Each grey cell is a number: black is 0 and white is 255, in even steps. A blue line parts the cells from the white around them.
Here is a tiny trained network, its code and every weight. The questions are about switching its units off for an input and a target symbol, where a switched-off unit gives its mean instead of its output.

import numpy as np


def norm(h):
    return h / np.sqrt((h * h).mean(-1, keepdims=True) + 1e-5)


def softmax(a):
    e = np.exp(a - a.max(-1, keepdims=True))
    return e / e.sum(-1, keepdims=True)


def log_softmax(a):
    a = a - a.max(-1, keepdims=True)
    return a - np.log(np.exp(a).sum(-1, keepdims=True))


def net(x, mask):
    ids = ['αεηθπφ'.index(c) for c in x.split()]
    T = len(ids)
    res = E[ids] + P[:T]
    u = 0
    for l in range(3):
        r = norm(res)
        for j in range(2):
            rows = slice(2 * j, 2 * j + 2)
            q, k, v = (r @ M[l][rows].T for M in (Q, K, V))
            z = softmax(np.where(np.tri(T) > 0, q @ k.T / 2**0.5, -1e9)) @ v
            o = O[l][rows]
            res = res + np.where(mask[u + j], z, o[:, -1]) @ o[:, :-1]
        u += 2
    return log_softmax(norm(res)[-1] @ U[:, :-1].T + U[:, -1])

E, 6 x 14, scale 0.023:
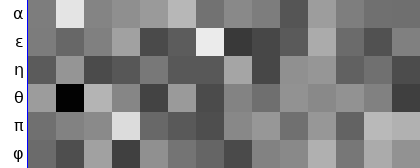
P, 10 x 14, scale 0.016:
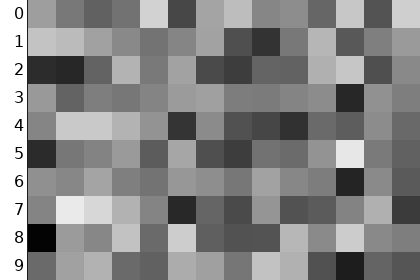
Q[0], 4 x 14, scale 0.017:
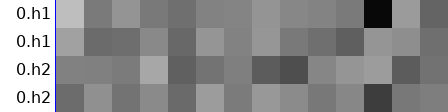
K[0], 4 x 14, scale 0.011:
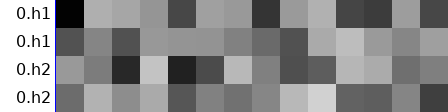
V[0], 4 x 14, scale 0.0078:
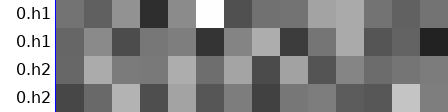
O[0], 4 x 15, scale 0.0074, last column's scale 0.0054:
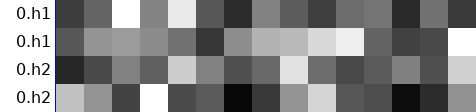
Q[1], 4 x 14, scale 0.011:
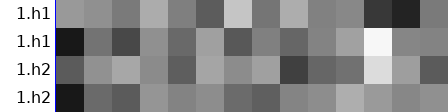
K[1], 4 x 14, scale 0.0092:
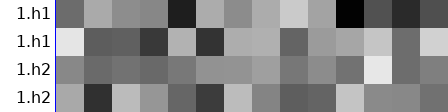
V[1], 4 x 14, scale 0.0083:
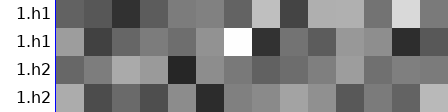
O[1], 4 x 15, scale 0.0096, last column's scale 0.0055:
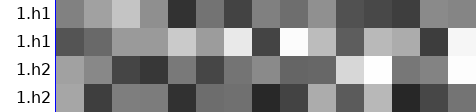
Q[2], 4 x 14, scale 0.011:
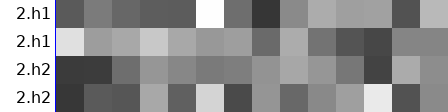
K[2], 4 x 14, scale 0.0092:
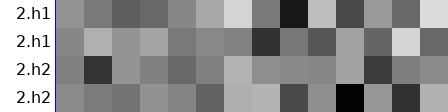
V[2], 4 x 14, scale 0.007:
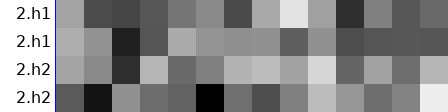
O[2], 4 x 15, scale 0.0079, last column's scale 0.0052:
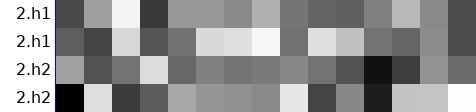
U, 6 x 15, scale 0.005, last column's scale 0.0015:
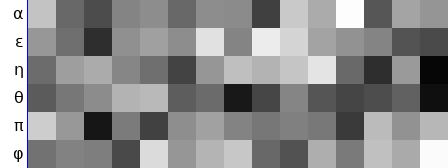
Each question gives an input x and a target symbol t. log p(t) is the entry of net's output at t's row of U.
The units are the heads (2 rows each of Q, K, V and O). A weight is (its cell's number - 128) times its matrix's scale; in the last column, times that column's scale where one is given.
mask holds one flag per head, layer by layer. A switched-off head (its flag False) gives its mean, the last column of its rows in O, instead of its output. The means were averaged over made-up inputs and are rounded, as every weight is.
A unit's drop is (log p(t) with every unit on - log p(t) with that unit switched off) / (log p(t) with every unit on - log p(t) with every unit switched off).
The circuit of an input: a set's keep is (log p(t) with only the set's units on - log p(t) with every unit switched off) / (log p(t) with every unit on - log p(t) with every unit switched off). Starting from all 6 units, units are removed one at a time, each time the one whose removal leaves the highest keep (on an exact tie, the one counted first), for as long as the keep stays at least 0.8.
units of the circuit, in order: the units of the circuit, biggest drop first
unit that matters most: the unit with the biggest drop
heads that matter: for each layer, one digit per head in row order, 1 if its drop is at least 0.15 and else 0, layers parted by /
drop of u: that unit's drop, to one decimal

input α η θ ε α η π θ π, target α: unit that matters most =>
2.h2
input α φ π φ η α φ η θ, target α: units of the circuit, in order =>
[2.h2; 1.h2]
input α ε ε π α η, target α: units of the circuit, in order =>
[2.h2; 1.h2]
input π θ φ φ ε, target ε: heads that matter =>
10 / 10 / 00
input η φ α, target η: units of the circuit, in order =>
[0.h1; 1.h1]
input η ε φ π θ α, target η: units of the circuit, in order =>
[1.h1; 0.h1]
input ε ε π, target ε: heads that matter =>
00 / 10 / 00
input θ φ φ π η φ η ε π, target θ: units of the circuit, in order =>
[0.h1; 1.h2]
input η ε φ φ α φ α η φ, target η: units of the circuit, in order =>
[1.h1; 0.h1]
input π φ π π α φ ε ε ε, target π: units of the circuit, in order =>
[0.h1; 1.h1]
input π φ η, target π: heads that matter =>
10 / 00 / 00
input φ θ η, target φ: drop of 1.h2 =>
0.0
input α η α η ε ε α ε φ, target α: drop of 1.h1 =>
0.1
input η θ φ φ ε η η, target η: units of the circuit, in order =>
[0.h1]
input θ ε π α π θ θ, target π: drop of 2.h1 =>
0.2
